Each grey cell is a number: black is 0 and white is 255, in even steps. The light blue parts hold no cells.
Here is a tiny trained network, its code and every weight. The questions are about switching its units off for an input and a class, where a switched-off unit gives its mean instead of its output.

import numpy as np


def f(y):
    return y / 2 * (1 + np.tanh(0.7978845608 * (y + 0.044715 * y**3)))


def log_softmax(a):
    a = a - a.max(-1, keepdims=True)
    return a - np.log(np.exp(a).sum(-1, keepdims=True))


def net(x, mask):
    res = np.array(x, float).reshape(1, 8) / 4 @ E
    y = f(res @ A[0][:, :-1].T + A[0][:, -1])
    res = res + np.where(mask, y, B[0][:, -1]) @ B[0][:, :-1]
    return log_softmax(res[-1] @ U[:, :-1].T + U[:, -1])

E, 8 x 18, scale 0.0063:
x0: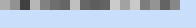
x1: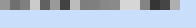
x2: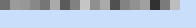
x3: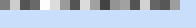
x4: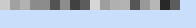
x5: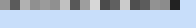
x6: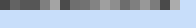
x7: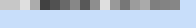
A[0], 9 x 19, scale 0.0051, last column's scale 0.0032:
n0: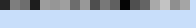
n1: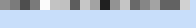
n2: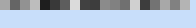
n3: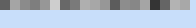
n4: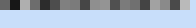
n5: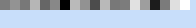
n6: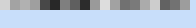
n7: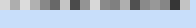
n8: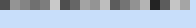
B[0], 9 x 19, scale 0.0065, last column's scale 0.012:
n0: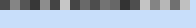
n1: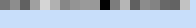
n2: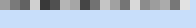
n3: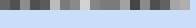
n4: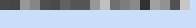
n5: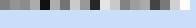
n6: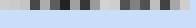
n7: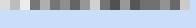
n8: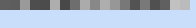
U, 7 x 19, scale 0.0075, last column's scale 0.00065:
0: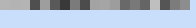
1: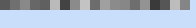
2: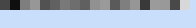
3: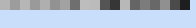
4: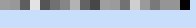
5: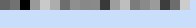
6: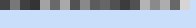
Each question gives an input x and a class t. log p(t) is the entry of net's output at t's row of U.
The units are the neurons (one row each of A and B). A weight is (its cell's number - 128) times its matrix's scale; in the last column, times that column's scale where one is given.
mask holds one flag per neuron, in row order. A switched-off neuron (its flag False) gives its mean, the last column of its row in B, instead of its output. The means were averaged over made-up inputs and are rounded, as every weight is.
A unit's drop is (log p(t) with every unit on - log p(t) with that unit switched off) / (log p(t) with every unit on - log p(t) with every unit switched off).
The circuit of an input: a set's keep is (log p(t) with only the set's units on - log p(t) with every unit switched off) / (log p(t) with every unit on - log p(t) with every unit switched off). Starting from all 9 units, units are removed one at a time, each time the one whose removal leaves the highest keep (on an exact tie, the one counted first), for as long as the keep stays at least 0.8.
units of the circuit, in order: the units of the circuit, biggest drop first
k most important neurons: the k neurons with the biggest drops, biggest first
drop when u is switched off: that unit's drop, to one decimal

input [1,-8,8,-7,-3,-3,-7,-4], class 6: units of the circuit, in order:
(n0)
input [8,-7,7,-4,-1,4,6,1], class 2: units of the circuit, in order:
(n5, n6)
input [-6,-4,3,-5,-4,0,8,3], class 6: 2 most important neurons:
(n0, n2)
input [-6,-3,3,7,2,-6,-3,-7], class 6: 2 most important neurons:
(n0, n5)
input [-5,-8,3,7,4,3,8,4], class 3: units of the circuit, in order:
(n7, n1)
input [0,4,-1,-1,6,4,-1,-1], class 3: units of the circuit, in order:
(n7, n5)
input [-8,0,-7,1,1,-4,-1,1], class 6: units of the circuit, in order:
(n0, n5)
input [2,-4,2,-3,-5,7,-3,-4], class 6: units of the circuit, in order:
(n0, n2)
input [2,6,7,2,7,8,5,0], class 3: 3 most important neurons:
(n7, n5, n1)
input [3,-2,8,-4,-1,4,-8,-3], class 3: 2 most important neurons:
(n5, n6)
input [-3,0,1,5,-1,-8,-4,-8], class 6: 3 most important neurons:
(n0, n5, n6)
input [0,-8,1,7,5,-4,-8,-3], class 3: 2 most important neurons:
(n7, n1)
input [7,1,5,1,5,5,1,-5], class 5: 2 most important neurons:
(n1, n4)
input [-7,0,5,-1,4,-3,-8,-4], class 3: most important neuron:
(n5)
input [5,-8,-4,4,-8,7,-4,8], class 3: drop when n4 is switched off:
0.0
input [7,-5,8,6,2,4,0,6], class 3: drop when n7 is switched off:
0.1
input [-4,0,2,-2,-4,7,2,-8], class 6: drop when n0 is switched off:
0.4
